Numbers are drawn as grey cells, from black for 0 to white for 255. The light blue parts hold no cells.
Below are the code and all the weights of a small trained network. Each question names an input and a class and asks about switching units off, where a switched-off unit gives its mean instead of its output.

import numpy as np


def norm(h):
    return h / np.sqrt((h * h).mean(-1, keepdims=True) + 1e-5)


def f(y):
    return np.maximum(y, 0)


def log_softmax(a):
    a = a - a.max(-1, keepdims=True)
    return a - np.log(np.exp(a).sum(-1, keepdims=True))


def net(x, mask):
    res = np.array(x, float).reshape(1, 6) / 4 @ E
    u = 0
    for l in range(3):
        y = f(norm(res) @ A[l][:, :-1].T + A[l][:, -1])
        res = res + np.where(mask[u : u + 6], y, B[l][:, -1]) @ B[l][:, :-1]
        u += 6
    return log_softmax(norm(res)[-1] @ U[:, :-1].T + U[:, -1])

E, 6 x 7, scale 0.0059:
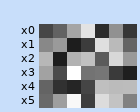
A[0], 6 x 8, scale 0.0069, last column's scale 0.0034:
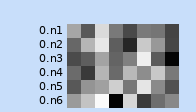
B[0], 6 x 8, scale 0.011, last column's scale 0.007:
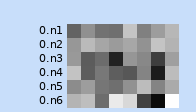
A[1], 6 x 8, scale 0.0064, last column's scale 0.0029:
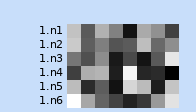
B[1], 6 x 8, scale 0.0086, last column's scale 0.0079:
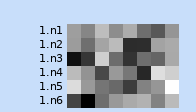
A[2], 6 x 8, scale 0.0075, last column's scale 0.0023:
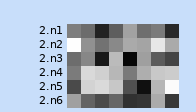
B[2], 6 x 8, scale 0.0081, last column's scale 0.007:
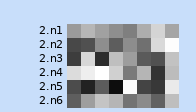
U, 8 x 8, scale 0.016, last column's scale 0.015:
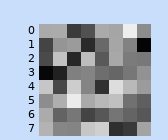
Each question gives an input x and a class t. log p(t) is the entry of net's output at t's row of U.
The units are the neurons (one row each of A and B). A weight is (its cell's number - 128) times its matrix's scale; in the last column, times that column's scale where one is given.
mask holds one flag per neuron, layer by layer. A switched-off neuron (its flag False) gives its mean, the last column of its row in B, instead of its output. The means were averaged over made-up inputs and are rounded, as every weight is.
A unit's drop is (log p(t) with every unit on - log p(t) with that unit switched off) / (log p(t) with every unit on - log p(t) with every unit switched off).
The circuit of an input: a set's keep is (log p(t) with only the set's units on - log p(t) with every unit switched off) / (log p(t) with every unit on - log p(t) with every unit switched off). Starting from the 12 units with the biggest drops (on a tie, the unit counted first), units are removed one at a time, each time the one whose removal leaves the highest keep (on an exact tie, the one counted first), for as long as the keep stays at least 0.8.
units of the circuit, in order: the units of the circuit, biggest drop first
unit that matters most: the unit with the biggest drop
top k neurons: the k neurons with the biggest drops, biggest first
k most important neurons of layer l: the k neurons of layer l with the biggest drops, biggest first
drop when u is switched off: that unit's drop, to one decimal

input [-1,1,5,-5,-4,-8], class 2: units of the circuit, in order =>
[2.n3, 0.n6]
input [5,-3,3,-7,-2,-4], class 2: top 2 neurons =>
[2.n3, 0.n6]
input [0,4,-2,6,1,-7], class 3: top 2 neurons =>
[0.n6, 1.n3]
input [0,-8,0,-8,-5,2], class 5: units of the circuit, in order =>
[2.n4, 0.n6]
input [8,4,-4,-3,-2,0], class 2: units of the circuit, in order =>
[0.n6]
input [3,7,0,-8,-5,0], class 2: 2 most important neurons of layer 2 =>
[2.n3, 2.n5]
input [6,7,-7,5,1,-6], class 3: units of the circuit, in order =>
[0.n6, 1.n3]
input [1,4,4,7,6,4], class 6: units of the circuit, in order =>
[1.n5, 0.n3]
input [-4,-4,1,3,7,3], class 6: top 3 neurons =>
[0.n4, 1.n5, 2.n3]
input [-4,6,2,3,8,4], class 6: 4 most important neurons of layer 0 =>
[0.n4, 0.n2, 0.n1, 0.n3]
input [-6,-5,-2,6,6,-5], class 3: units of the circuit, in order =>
[1.n3, 1.n6]
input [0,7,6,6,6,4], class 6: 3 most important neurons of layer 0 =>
[0.n3, 0.n4, 0.n2]
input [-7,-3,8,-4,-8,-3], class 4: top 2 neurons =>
[0.n6, 1.n6]
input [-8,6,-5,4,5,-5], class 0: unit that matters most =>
2.n1
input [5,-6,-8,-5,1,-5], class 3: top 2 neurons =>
[0.n6, 2.n5]
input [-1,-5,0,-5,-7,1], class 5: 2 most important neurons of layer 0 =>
[0.n6, 0.n2]
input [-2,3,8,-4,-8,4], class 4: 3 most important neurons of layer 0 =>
[0.n6, 0.n5, 0.n3]
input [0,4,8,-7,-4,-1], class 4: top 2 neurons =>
[0.n6, 2.n4]
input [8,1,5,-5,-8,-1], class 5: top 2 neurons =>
[0.n6, 0.n5]
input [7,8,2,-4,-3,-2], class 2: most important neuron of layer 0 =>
[0.n6]
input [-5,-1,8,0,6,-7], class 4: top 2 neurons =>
[0.n6, 2.n5]
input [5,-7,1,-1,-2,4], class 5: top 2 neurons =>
[2.n4, 0.n6]
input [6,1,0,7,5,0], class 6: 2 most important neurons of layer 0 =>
[0.n6, 0.n3]
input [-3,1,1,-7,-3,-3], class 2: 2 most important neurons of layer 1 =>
[1.n4, 1.n1]
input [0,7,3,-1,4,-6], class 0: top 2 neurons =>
[1.n3, 2.n2]
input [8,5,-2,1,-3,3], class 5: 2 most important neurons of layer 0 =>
[0.n5, 0.n2]
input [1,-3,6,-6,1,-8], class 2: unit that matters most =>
2.n3
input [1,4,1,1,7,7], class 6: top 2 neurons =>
[0.n4, 0.n3]
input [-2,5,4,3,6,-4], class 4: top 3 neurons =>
[0.n6, 1.n5, 2.n5]
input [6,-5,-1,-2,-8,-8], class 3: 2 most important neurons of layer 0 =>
[0.n6, 0.n2]
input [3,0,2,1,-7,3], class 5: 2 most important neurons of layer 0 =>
[0.n2, 0.n5]
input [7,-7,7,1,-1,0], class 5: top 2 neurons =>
[0.n6, 2.n4]
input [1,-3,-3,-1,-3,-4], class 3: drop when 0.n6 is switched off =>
0.3
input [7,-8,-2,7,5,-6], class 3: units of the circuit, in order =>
[0.n6]
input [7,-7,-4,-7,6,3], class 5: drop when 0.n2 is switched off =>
0.2
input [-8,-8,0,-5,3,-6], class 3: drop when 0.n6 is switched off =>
0.3
